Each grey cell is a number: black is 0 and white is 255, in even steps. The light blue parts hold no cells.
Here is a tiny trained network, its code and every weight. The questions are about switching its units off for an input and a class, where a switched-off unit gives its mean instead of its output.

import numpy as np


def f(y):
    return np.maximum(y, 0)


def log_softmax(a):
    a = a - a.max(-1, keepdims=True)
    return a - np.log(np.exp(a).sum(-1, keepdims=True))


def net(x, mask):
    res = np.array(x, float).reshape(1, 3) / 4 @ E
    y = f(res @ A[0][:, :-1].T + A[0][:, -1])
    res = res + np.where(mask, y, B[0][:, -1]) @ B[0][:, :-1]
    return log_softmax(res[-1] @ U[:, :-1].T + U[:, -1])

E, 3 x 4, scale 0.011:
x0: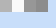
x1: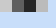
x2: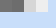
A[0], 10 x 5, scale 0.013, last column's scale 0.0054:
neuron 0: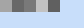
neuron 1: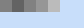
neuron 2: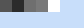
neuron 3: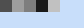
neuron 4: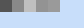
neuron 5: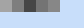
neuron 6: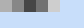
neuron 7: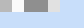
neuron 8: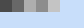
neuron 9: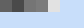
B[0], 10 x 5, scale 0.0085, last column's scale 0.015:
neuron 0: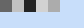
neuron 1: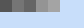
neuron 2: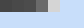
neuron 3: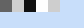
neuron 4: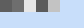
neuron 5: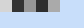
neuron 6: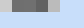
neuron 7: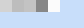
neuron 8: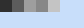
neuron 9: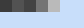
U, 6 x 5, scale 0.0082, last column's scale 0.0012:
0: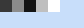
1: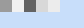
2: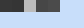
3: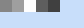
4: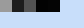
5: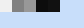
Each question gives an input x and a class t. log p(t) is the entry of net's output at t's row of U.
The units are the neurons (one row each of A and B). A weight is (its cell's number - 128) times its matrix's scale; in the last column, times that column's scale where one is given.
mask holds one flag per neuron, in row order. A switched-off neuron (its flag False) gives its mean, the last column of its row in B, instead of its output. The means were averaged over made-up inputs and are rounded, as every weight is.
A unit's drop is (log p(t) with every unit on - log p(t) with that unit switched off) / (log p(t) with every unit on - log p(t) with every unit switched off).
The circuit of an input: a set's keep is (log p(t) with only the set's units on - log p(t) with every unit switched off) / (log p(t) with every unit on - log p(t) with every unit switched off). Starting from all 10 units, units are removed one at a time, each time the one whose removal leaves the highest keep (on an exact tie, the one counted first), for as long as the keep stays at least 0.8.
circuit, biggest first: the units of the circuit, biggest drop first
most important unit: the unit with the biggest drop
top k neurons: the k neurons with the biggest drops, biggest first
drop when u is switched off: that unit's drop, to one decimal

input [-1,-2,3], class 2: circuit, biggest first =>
(neuron 3; neuron 7)
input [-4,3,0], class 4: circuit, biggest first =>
(neuron 3)
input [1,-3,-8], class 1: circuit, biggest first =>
(neuron 3; neuron 2)
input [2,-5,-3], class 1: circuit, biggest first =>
(neuron 3; neuron 2)
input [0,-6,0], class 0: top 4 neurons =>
(neuron 3; neuron 7; neuron 5; neuron 6)
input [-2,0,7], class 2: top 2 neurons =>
(neuron 3; neuron 4)
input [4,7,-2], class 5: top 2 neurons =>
(neuron 5; neuron 3)
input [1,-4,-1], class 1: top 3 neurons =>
(neuron 3; neuron 2; neuron 9)
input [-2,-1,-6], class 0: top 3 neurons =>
(neuron 3; neuron 7; neuron 4)
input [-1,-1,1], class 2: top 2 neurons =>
(neuron 3; neuron 0)
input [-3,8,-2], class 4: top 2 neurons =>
(neuron 5; neuron 3)
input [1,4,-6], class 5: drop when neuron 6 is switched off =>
0.1
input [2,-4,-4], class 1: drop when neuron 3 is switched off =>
0.3
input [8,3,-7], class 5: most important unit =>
neuron 5
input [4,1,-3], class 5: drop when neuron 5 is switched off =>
0.2
